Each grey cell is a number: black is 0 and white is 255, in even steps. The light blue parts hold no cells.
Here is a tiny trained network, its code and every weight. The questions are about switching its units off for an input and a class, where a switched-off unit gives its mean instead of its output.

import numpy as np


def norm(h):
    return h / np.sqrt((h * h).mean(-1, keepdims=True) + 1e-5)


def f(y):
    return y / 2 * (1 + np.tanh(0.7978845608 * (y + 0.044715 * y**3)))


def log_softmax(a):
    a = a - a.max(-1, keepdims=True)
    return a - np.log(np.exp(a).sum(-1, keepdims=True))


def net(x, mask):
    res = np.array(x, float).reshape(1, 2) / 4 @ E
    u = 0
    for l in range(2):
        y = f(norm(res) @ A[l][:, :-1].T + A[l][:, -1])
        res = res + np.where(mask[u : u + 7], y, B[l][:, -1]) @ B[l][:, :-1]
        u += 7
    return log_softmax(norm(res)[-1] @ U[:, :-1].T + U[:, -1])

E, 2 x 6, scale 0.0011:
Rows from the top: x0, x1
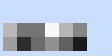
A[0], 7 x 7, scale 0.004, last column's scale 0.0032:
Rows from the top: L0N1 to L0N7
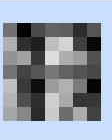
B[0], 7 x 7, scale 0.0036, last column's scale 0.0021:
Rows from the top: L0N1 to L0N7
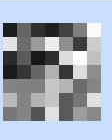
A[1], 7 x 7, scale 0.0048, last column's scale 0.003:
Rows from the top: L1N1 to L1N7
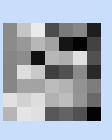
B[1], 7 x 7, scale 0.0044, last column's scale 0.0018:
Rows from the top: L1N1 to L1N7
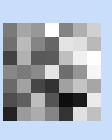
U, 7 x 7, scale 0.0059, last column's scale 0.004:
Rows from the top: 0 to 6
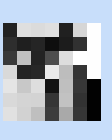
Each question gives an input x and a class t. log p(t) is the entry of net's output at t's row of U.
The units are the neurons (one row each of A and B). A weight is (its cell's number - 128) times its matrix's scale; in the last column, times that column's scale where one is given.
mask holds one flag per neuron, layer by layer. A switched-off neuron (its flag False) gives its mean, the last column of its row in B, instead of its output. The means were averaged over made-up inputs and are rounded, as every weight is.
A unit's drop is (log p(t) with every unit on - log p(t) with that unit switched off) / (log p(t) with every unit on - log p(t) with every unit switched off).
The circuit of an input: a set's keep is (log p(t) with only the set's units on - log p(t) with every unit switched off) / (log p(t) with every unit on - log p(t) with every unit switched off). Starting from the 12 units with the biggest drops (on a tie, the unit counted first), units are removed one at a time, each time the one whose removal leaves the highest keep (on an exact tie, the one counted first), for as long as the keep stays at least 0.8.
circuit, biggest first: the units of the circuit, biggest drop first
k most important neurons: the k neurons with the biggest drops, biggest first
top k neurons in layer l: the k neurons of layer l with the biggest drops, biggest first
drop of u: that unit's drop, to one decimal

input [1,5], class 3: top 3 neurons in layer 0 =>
[L0N2; L0N6; L0N4]
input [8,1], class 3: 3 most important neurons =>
[L0N2; L0N6; L0N1]
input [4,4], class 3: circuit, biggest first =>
[L0N2]
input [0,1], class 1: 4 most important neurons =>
[L0N1; L0N4; L1N3; L1N1]
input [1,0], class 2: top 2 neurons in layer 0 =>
[L0N3; L0N7]
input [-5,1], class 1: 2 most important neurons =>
[L0N6; L1N3]
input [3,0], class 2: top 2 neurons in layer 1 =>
[L1N3; L1N5]
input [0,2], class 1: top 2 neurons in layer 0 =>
[L0N1; L0N4]
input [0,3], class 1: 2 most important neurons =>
[L0N1; L0N4]
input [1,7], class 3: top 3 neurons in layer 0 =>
[L0N2; L0N6; L0N3]
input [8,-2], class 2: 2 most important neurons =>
[L0N3; L1N3]
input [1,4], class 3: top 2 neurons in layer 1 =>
[L1N3; L1N7]
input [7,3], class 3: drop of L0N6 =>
0.2
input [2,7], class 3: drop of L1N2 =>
0.2
